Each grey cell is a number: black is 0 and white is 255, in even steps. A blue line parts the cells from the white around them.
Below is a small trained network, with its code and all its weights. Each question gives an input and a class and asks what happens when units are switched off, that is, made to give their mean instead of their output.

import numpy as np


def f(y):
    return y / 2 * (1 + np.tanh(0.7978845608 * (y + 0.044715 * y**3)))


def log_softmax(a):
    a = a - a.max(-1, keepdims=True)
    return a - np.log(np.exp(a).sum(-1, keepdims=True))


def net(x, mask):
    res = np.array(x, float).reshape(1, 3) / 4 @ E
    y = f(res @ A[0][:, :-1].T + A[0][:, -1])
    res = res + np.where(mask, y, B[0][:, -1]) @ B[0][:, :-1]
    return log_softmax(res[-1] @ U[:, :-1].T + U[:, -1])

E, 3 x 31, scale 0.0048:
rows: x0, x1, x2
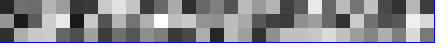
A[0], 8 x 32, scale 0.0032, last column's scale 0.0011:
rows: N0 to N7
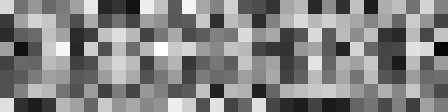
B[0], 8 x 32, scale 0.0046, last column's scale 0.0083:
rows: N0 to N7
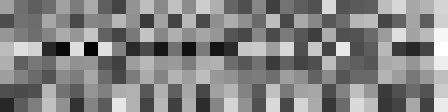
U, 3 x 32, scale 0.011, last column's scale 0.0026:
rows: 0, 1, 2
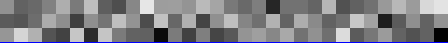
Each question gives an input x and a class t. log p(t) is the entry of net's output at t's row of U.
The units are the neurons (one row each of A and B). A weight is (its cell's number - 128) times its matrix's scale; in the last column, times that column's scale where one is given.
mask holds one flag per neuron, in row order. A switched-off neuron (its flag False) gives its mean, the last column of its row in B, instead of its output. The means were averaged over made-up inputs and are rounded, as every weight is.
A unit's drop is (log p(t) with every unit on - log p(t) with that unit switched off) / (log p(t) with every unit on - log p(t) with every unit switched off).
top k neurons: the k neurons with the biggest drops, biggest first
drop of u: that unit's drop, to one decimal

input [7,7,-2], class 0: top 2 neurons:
(N2; N4)
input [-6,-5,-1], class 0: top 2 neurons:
(N3; N0)
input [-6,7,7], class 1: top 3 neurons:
(N1; N6; N2)
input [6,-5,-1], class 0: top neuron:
(N3)
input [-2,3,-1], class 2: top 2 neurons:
(N2; N4)
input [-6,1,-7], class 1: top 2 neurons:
(N7; N2)
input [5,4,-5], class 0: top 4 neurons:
(N2; N4; N1; N6)
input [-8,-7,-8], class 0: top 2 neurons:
(N3; N0)
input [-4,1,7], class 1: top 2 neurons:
(N1; N6)
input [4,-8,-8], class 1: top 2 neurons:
(N7; N3)
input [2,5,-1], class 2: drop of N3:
0.7
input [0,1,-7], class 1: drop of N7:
0.0
